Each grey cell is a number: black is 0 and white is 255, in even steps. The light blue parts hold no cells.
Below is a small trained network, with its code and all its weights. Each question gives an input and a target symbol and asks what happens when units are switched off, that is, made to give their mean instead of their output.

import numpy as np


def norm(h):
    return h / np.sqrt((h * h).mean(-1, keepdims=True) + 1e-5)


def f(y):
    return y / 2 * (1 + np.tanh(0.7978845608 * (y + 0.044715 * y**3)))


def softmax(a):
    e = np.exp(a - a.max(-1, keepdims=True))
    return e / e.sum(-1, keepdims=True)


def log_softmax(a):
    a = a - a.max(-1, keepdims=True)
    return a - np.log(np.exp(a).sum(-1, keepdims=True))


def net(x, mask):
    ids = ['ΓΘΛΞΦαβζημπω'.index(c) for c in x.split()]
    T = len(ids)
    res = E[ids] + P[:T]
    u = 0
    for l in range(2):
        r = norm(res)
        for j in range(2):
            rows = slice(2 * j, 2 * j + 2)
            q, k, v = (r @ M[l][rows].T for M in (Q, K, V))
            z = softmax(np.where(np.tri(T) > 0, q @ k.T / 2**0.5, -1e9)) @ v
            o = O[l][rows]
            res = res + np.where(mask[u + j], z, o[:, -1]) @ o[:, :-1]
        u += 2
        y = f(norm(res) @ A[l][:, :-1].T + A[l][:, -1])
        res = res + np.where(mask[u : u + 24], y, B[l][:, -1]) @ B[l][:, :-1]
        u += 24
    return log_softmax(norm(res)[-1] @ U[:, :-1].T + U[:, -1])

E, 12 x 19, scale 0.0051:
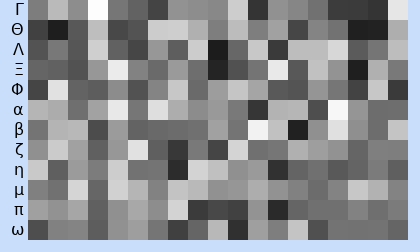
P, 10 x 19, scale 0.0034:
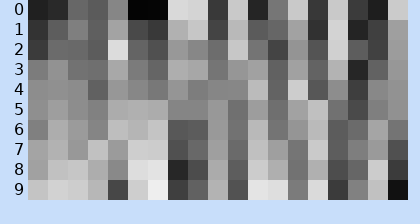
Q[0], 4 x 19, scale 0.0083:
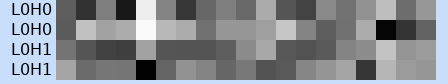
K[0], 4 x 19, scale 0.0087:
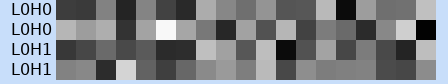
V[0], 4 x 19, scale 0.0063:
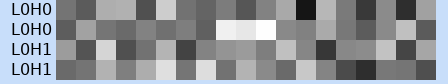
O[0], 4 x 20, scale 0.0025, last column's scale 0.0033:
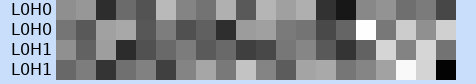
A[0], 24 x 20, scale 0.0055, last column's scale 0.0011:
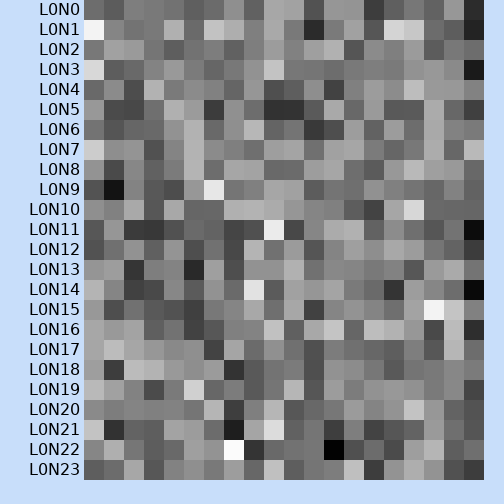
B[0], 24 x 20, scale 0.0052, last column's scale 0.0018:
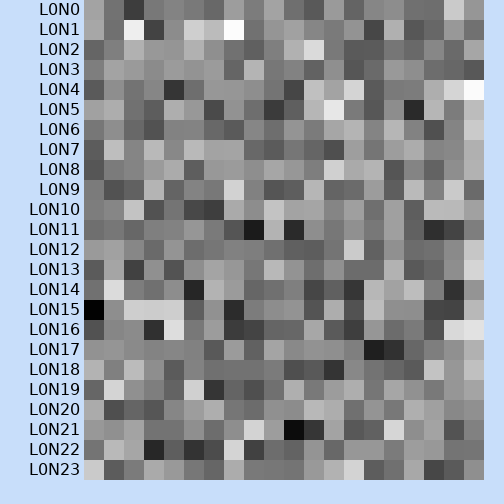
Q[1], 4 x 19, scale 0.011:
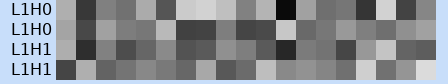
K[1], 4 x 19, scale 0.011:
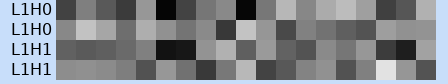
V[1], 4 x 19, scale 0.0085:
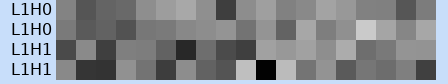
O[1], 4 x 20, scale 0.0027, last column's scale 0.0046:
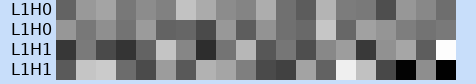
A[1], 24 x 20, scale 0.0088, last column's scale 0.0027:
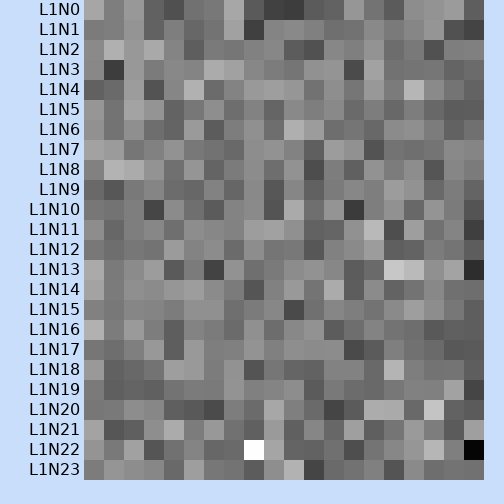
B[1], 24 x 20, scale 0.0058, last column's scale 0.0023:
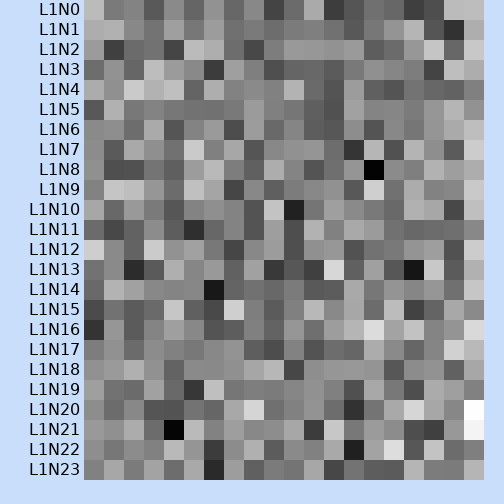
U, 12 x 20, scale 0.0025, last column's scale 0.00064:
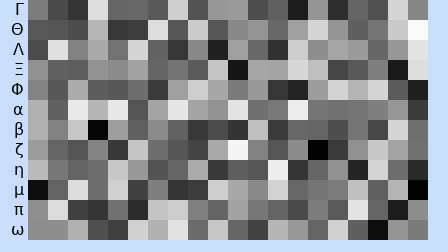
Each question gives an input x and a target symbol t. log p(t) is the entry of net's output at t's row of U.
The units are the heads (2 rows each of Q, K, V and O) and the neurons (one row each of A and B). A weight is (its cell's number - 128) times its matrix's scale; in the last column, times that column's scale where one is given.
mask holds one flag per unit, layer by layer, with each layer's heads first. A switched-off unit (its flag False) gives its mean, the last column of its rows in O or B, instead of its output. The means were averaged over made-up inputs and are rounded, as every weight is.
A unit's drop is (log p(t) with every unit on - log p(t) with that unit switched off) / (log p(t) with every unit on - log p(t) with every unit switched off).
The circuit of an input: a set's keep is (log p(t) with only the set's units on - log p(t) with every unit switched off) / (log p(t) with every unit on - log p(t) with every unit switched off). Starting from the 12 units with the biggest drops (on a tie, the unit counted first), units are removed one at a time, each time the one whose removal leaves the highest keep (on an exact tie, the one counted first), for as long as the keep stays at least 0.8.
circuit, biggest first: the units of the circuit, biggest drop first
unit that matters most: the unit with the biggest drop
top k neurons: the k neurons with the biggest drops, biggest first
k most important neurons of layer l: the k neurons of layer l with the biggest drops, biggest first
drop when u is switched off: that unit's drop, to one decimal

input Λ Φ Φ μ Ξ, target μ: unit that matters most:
L0H1
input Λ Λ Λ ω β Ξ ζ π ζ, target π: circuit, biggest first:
L0H0, L0N14
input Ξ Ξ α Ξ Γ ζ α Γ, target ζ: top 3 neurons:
L0N1, L0N13, L0N7
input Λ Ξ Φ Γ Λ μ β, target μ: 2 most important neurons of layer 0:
L0N15, L0N8
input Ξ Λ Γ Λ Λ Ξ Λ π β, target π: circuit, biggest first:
L0H0, L0N14
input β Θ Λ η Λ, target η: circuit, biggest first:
L1N13, L0H0
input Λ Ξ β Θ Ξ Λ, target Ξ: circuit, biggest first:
L0H0, L1N12, L1N11
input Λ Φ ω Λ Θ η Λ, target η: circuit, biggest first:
L1N13, L1H1, L0H0
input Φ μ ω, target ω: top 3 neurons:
L1N21, L0N11, L0N23
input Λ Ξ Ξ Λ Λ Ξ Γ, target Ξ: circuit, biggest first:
L0H0, L1N11
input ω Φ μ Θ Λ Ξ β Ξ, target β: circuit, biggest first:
L0H1, L1N0
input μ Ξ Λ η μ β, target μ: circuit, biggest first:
L0H1, L0N15
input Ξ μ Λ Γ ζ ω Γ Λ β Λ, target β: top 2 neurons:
L1N0, L0N4
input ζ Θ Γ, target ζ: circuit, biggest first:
L1H1
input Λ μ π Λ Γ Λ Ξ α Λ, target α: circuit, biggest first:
L1H1, L0N1, L0H0
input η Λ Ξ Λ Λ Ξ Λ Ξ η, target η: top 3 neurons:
L0N21, L1N13, L1N22
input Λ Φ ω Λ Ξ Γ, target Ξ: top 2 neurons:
L1N11, L1N12
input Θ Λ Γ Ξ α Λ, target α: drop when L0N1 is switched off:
0.2
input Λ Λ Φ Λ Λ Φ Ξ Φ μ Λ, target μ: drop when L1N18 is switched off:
0.0
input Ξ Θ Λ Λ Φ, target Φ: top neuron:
L1N20
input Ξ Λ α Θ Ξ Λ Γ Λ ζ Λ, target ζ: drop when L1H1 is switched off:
0.8
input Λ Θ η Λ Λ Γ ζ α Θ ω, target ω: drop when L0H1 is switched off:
0.1
